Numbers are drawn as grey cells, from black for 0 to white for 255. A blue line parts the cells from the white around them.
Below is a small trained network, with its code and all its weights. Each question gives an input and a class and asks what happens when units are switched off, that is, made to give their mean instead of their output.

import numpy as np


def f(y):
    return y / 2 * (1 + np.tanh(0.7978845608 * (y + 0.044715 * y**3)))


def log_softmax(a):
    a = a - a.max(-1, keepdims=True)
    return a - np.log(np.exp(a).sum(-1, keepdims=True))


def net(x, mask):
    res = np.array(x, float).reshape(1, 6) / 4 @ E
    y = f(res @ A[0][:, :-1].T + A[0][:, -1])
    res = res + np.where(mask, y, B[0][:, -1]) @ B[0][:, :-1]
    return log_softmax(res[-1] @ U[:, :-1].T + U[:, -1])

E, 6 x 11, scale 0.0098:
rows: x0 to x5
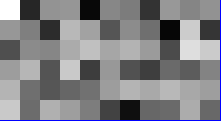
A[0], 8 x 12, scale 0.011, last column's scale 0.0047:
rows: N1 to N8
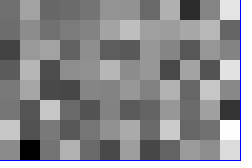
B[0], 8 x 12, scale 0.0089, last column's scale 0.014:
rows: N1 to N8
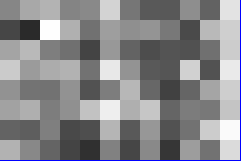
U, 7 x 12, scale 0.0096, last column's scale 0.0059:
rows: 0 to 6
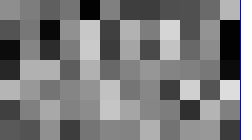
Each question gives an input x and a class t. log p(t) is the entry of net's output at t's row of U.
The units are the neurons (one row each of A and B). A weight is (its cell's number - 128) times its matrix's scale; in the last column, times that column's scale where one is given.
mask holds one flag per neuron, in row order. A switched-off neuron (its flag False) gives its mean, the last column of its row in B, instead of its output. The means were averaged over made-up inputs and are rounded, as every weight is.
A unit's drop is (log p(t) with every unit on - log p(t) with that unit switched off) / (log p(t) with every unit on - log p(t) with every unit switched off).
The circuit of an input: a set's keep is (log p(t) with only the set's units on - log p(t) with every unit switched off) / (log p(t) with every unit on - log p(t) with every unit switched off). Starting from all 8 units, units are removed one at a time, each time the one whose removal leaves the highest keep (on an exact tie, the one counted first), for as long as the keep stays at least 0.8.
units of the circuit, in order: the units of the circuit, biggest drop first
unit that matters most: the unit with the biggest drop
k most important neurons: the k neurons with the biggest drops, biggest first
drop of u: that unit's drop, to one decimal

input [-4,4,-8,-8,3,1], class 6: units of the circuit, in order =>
(N4, N1)
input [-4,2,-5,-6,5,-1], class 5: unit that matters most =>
N8
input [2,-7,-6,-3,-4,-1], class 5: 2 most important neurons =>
(N6, N8)
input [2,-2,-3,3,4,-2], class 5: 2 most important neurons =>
(N8, N3)
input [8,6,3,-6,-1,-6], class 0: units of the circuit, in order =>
(N8, N6)
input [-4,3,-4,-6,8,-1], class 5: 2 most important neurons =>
(N8, N2)
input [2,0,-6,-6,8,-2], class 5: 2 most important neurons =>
(N8, N3)
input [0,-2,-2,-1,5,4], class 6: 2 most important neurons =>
(N4, N3)
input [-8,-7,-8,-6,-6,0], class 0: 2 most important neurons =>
(N3, N2)
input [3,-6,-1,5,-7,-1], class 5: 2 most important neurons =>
(N6, N4)
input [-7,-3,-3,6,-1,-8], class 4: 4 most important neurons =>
(N4, N1, N7, N3)
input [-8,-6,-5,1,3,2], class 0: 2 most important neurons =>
(N3, N2)
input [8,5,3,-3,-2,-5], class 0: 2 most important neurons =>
(N8, N6)
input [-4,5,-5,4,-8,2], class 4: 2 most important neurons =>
(N4, N7)
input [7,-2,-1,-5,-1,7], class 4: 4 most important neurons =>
(N6, N3, N5, N2)
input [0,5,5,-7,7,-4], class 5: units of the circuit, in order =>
(N2)
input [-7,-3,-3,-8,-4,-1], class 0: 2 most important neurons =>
(N3, N6)
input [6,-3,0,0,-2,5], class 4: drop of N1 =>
-0.2
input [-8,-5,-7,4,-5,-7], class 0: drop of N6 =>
0.0
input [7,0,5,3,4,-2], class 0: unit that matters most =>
N8
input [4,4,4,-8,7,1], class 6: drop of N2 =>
0.1
